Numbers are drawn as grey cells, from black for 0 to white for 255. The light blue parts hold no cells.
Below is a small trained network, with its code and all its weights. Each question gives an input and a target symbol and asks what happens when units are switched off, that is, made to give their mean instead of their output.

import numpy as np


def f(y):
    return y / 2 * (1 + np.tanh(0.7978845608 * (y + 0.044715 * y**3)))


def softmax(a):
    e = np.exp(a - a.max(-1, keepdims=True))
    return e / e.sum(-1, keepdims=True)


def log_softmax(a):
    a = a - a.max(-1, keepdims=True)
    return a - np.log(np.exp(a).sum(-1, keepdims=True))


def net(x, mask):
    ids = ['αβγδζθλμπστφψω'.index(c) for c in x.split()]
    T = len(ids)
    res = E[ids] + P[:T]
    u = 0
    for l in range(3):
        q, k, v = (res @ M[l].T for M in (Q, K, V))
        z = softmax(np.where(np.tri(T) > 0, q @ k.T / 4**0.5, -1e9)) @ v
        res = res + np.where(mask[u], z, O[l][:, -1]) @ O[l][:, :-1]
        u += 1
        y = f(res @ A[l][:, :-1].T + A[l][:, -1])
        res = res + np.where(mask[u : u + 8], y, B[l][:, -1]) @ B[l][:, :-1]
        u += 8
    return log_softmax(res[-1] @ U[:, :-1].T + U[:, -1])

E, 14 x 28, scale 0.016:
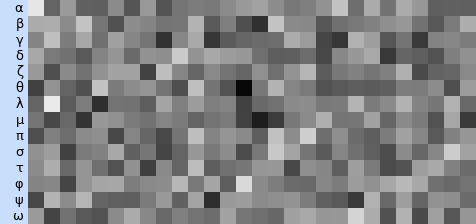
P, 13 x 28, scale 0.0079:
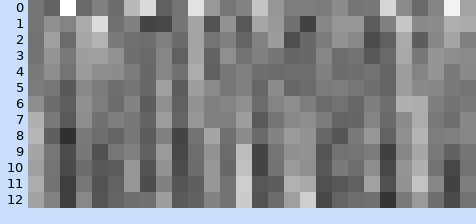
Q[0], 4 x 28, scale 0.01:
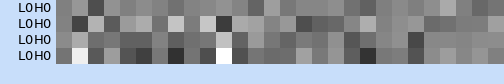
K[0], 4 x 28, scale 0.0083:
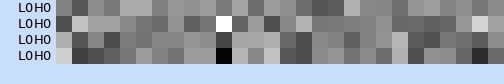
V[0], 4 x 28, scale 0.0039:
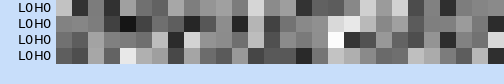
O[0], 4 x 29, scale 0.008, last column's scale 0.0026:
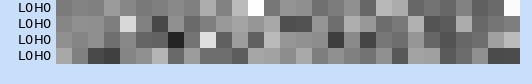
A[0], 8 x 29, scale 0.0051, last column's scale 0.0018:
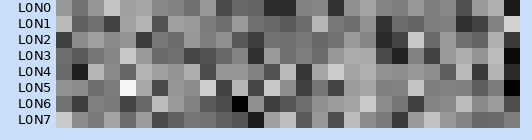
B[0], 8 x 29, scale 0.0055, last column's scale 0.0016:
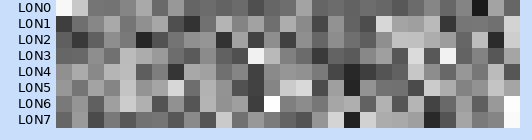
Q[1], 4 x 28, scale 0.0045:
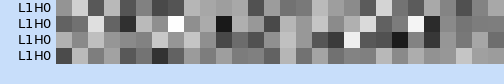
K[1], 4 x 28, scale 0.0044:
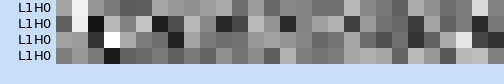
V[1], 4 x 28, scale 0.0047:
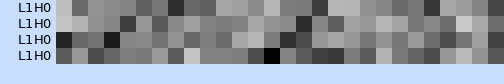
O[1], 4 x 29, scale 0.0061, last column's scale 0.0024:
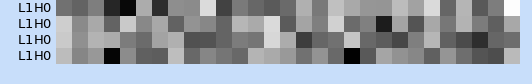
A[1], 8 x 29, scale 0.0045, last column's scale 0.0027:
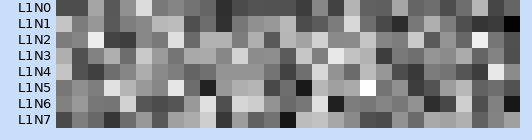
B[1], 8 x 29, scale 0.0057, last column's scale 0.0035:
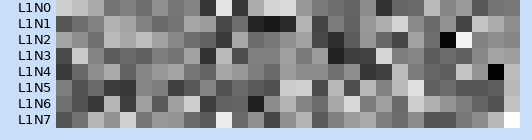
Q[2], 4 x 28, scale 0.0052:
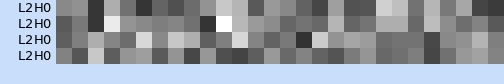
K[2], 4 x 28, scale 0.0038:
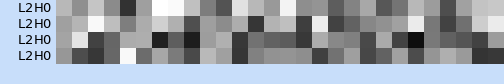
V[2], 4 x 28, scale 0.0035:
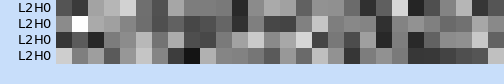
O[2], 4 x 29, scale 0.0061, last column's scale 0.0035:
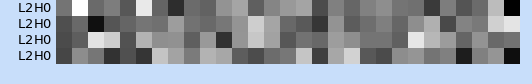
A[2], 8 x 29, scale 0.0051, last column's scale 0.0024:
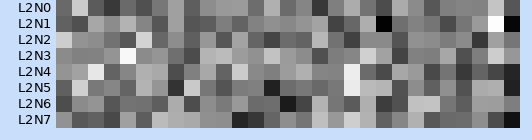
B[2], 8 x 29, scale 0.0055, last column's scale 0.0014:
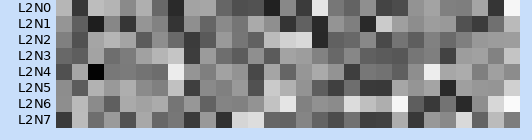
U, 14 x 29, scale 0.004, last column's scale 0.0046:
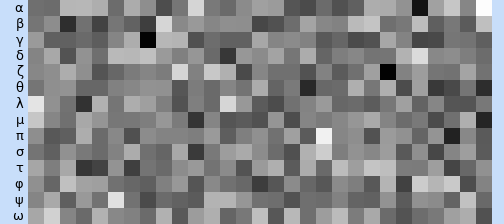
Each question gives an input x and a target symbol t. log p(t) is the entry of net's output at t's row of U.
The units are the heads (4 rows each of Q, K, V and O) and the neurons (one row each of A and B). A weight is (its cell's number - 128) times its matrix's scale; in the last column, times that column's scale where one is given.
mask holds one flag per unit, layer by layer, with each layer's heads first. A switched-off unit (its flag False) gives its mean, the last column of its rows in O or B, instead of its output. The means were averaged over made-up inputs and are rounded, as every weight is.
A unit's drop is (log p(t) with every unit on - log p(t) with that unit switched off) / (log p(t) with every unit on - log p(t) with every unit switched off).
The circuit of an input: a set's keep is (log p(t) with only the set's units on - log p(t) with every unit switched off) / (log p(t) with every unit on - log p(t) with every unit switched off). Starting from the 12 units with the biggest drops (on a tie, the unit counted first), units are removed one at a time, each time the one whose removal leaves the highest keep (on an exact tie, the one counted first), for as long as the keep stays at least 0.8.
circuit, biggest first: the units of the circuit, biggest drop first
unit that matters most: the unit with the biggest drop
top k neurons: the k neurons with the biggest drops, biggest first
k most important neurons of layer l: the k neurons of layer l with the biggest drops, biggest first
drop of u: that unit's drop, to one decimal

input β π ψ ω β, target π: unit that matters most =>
L0H0
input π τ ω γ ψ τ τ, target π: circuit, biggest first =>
(L0H0, L1H0, L1N6)
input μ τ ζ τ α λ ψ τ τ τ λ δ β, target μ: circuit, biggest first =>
(L1H0, L1N1, L0H0)
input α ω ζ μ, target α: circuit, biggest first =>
(L1H0, L0N1, L1N7, L1N3)
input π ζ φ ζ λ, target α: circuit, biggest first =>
(L2N5, L1H0)
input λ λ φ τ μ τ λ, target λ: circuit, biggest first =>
(L0H0, L1H0)
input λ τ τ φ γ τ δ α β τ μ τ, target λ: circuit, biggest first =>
(L0H0, L2H0)
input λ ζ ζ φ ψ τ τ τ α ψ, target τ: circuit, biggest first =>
(L1N5, L0H0)
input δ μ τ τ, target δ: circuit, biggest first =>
(L2H0, L2N4, L0H0)
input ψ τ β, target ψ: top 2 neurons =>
(L2N1, L0N0)
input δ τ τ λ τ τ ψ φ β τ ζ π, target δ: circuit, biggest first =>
(L2H0, L2N4, L0H0, L1N2)
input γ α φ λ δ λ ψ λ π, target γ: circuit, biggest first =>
(L2H0, L2N0, L0H0)
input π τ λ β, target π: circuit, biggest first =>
(L1H0, L0H0, L0N0)
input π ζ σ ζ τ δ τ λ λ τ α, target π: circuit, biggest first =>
(L1H0, L0N1, L0H0)
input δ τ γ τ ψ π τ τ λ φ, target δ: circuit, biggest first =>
(L2H0, L0H0, L2N4)
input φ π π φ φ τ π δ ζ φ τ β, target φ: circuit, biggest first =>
(L2H0, L1H0, L0H0)
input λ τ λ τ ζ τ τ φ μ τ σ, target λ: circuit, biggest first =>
(L0H0, L1H0)
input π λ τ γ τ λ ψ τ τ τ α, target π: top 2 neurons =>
(L0N1, L0N2)
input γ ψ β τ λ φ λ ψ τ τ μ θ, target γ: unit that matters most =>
L2H0
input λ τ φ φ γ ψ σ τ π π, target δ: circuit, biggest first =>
(L0H0)
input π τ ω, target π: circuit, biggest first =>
(L1H0, L0H0)
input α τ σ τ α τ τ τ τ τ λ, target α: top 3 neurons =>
(L2N5, L1N7, L1N3)
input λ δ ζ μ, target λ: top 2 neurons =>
(L1N0, L0N1)
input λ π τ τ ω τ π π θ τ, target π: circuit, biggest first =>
(L0H0, L1N6)
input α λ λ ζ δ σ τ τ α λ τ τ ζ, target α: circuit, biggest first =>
(L1H0, L1N3, L1N7, L1N4)
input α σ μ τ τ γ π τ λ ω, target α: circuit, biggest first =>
(L1H0, L1N3, L1N4, L1N7)
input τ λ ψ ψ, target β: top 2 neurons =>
(L2N1, L0N1)
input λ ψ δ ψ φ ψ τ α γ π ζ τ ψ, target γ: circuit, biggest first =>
(L0H0)
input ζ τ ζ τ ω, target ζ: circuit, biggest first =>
(L2H0, L2N7, L0H0)
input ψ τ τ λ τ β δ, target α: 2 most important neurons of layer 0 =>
(L0N1, L0N5)
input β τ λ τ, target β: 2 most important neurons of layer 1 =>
(L1N7, L1N2)
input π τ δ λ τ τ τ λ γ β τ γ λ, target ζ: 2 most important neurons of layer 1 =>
(L1N6, L1N5)
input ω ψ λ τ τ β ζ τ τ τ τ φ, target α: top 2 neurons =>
(L0N5, L2N3)
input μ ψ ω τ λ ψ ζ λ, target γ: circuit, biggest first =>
(L0H0)
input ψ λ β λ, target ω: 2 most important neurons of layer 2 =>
(L2N6, L2N1)
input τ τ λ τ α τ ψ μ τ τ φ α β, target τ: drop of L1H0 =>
0.1
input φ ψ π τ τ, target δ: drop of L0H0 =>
1.4
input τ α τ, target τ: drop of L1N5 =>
0.2
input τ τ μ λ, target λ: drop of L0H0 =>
0.9
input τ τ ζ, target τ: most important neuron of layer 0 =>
(L0N7)
